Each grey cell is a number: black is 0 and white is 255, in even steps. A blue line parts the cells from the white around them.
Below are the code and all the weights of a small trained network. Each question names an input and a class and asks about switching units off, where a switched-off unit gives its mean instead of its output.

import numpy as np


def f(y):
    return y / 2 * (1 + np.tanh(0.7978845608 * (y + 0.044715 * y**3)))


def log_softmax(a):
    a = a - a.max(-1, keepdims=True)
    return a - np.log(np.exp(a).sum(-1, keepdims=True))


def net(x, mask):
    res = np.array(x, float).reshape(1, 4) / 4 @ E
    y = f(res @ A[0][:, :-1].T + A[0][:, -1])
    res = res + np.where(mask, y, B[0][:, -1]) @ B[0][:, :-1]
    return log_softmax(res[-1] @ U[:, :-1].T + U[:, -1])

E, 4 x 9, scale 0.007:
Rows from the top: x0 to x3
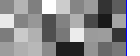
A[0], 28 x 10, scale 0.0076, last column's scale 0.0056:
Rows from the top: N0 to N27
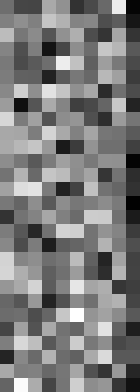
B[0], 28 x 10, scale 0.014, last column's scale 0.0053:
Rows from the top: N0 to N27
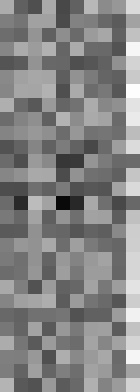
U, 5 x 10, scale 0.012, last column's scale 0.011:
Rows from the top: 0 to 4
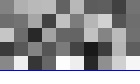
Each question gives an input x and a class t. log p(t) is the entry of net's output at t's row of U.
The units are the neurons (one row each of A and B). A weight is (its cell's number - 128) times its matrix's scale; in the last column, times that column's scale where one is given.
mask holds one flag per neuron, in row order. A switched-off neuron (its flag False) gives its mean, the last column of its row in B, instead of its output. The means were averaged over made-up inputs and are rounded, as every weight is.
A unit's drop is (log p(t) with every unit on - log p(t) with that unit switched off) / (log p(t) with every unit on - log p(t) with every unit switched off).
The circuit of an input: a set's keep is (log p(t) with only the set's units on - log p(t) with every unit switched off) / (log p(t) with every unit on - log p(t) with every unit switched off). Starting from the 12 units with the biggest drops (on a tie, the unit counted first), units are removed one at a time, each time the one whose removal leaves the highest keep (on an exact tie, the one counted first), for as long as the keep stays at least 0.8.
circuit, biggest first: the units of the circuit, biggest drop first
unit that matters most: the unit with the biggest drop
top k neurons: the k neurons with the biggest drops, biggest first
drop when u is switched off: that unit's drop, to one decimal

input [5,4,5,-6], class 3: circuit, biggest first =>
(N22)
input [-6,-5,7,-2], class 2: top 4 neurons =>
(N27 N20 N24 N6)
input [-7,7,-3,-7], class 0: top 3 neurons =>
(N3 N21 N5)
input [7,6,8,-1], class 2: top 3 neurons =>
(N27 N24 N20)
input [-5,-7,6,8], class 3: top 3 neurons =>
(N13 N10 N8)
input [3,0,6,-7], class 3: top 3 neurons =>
(N4 N22 N16)
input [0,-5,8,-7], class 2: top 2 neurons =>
(N27 N20)
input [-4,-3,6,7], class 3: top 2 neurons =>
(N13 N10)
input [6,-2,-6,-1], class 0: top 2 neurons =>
(N6 N12)
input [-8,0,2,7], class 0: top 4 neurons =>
(N3 N21 N17 N5)
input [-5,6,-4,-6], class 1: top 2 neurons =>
(N8 N2)
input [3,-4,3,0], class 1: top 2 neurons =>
(N3 N25)
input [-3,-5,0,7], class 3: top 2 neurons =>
(N13 N10)
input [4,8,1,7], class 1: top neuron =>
(N8)
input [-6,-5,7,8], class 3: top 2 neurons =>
(N13 N10)
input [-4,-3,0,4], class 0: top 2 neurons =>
(N22 N4)
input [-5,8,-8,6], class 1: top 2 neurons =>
(N8 N19)
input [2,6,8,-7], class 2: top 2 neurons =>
(N20 N27)
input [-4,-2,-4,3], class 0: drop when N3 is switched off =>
0.2
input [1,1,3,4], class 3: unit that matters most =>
N13
